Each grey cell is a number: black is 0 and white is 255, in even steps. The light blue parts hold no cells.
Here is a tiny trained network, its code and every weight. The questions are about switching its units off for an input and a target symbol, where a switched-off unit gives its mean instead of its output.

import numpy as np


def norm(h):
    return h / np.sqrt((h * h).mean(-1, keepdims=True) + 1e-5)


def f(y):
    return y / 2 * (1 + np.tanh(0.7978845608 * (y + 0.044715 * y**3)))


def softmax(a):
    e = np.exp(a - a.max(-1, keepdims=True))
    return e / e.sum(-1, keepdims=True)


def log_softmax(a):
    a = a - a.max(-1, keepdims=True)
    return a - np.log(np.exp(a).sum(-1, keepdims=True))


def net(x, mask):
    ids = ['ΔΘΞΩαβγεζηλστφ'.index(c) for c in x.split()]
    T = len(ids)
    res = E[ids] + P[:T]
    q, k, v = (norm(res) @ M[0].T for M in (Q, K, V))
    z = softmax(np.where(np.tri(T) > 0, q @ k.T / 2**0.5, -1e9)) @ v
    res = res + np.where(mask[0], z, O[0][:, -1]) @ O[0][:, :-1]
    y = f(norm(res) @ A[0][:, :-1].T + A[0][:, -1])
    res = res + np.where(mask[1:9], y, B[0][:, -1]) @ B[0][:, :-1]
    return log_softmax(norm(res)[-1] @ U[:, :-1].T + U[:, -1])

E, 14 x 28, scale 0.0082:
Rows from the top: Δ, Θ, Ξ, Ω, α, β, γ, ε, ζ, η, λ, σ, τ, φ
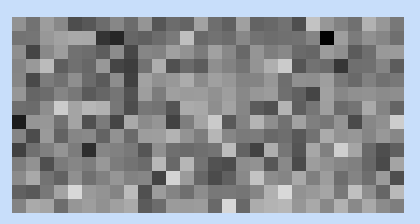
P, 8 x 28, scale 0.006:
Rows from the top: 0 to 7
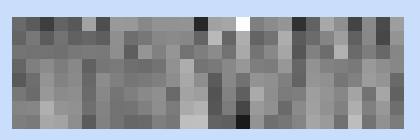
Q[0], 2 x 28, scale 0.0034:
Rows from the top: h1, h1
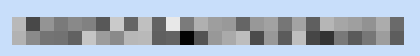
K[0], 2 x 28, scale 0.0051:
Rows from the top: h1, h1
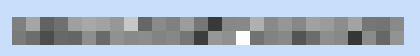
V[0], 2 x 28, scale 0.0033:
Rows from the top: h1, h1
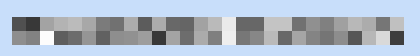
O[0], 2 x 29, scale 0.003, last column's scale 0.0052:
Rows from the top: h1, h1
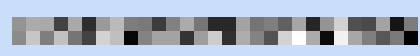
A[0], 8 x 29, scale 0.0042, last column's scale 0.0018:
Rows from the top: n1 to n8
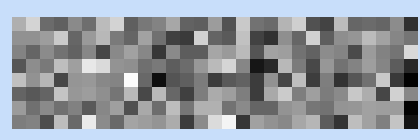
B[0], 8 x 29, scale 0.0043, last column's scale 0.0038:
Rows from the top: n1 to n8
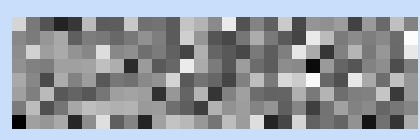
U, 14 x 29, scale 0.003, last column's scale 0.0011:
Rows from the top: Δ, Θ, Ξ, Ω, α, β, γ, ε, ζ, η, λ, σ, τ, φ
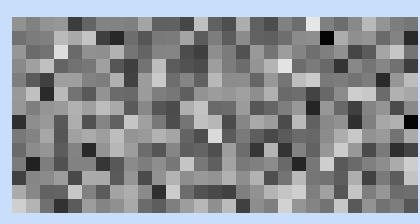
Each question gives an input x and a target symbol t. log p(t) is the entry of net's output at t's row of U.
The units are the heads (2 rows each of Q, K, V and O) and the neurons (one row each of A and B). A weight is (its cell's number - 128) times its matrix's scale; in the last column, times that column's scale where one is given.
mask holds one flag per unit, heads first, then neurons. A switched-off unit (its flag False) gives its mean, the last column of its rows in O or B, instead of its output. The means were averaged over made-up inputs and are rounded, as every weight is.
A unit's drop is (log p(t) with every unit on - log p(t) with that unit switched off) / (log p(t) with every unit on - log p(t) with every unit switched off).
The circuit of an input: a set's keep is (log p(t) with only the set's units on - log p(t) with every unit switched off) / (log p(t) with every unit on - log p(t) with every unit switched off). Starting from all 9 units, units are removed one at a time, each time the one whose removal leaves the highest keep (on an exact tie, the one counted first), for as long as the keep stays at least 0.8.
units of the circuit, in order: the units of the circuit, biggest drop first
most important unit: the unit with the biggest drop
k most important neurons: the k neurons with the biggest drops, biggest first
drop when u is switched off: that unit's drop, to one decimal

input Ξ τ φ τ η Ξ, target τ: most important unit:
h1
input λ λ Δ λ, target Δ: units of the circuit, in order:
h1, n6
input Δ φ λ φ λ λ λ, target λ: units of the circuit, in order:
h1, n3
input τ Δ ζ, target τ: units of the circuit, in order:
h1, n5
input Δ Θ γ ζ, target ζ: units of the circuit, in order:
h1, n7
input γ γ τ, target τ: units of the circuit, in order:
h1, n5
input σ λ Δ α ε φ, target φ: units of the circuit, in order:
n1, h1
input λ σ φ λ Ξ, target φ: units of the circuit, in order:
h1, n1
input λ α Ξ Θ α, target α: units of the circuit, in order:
h1, n7
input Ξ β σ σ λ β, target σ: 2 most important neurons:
n8, n2
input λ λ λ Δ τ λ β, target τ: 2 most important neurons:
n5, n2
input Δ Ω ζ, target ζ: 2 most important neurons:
n3, n7
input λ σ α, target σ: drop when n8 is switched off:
0.7
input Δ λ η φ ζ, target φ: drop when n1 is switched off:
0.8
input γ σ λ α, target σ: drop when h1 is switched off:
1.4
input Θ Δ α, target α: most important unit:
n6
